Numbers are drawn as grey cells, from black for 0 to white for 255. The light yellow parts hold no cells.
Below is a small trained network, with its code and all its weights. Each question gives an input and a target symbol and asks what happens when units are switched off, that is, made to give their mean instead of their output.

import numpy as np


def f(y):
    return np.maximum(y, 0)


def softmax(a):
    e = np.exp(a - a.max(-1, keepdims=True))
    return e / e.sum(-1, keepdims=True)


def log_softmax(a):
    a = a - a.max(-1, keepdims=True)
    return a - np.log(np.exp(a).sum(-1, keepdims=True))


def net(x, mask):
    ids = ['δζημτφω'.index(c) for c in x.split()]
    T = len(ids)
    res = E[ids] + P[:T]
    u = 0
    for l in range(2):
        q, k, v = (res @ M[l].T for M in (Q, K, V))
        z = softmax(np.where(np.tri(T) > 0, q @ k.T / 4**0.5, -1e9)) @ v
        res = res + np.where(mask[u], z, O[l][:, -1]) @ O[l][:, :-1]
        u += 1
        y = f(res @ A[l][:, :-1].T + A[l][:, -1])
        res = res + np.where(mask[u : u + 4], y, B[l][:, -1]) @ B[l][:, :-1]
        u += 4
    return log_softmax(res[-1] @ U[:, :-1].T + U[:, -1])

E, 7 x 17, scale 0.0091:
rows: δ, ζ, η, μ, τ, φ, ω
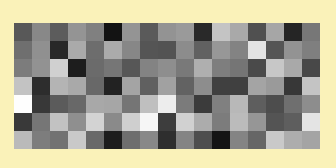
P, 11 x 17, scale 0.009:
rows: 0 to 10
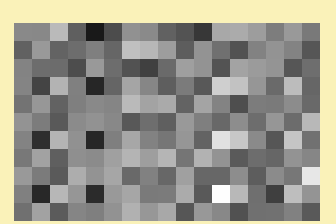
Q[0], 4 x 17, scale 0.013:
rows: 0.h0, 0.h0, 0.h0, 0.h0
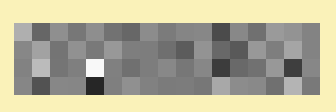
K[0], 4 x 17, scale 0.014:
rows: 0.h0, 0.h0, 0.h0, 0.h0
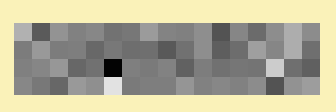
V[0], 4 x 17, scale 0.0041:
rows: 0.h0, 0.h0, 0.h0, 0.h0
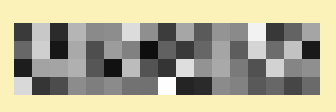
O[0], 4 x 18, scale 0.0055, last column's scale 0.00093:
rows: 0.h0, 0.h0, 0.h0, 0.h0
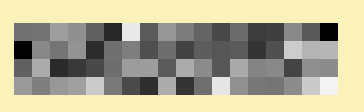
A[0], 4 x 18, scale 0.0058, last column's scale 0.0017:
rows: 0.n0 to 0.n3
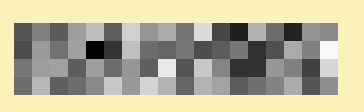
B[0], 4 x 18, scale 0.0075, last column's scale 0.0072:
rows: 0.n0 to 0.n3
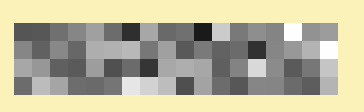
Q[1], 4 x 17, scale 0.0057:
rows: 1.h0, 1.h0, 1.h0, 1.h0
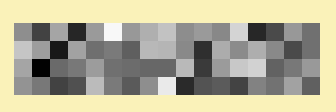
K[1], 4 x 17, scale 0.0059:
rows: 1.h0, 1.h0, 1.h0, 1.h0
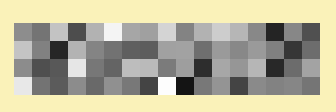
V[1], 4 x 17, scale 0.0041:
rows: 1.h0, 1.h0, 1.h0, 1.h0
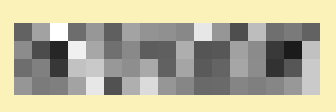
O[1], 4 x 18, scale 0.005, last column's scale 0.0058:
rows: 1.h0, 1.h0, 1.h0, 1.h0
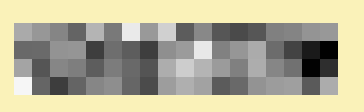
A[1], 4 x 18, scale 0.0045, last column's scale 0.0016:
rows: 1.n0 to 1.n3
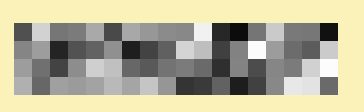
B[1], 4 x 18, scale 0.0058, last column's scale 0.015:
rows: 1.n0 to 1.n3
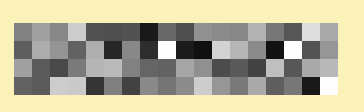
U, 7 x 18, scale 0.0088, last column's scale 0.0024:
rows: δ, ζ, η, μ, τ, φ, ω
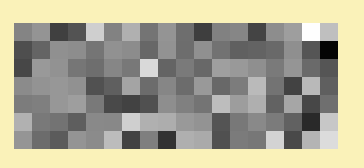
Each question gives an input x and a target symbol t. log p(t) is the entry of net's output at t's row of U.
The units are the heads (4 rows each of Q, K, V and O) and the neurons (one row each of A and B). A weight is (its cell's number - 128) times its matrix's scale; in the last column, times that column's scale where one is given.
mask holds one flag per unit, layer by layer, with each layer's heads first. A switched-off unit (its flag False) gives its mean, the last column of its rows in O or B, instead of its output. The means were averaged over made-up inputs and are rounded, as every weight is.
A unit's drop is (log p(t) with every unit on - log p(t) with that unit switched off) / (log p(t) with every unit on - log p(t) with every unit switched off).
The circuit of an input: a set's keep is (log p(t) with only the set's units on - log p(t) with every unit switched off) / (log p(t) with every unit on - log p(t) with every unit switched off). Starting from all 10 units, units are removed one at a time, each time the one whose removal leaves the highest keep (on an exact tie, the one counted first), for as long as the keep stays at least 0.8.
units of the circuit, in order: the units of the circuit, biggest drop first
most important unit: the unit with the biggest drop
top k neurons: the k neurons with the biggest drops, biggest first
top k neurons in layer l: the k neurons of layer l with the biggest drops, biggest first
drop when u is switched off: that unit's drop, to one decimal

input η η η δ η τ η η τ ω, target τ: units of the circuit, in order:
[0.h0]
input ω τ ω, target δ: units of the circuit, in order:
[1.n3; 1.n1; 1.h0]
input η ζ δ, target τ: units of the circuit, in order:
[1.h0; 0.n1]
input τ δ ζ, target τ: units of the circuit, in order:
[1.h0; 1.n1]
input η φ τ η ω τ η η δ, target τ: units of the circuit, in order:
[1.h0; 0.h0; 1.n1]
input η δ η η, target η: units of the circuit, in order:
[0.h0; 1.h0; 0.n2; 0.n1]
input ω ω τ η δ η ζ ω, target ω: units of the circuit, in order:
[1.n1; 1.n2; 0.n3]
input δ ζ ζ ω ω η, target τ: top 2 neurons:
[0.n1; 1.n1]
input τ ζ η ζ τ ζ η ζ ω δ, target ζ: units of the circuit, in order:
[1.n3; 0.h0; 0.n1]
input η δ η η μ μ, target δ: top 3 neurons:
[1.n3; 1.n1; 0.n2]
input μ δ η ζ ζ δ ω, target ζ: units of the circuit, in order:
[0.h0; 1.n3; 0.n1]
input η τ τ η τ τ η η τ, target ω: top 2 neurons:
[0.n2; 1.n2]
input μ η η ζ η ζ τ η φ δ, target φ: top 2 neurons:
[1.n3; 1.n0]
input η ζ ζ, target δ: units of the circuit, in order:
[1.n3]
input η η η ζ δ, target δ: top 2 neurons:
[1.n3; 0.n3]
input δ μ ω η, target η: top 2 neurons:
[0.n2; 1.n2]
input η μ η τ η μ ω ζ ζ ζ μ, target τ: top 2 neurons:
[0.n0; 0.n1]
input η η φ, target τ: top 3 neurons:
[1.n1; 0.n1; 0.n3]
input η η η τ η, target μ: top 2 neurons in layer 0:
[0.n3; 0.n2]
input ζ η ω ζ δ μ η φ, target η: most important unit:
0.n0
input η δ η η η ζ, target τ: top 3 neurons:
[0.n1; 1.n1; 0.n3]
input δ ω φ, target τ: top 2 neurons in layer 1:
[1.n1; 1.n2]
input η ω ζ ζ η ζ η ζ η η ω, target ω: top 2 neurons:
[1.n2; 1.n1]
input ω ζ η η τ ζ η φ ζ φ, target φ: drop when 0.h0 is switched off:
0.3
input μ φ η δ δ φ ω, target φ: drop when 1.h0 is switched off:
0.1
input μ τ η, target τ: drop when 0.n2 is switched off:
0.2
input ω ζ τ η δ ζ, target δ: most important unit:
1.n3
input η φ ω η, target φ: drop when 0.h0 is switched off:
0.6
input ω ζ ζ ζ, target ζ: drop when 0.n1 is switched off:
0.5
